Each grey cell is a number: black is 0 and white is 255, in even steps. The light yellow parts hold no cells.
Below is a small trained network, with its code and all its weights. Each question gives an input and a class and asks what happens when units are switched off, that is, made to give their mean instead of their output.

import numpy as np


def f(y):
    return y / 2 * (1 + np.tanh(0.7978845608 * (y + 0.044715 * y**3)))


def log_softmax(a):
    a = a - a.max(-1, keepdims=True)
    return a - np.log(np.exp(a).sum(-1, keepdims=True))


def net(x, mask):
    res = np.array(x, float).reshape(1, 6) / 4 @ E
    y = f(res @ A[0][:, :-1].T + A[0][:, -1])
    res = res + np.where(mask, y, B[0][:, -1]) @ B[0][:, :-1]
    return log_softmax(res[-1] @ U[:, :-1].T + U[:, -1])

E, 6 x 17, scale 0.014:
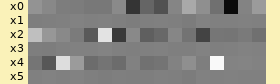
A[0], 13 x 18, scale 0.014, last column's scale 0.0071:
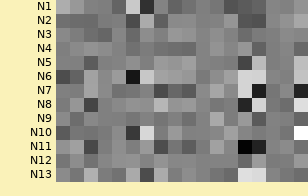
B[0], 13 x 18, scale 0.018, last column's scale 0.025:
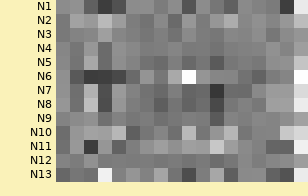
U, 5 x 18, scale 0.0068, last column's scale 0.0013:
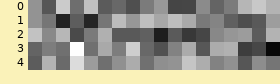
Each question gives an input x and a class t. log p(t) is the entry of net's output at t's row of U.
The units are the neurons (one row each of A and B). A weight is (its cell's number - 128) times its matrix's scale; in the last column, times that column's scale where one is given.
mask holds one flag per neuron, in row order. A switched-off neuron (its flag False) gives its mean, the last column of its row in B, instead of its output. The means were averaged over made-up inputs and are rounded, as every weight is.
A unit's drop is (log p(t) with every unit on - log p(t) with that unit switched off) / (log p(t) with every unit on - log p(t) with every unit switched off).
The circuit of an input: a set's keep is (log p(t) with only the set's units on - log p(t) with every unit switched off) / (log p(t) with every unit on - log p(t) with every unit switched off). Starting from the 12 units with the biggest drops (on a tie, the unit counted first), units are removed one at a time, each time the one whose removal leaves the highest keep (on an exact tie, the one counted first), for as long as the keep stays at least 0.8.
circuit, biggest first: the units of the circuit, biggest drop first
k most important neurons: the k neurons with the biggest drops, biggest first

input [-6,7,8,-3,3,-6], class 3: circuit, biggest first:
N13
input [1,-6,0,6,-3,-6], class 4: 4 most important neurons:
N6, N7, N1, N11
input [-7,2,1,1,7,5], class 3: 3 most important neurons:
N13, N1, N11
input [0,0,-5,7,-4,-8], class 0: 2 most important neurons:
N13, N8
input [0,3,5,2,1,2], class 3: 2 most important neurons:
N6, N8
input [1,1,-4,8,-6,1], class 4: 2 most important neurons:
N11, N7
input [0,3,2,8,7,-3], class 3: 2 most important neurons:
N13, N8
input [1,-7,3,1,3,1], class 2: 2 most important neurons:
N11, N6
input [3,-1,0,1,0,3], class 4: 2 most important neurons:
N6, N8
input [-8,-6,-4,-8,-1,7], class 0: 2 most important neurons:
N8, N11
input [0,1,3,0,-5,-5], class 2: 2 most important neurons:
N6, N8
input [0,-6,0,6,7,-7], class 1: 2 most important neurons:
N6, N8
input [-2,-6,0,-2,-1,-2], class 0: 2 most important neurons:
N1, N13
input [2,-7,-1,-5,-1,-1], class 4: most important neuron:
N6
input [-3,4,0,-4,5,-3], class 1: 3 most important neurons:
N6, N2, N10
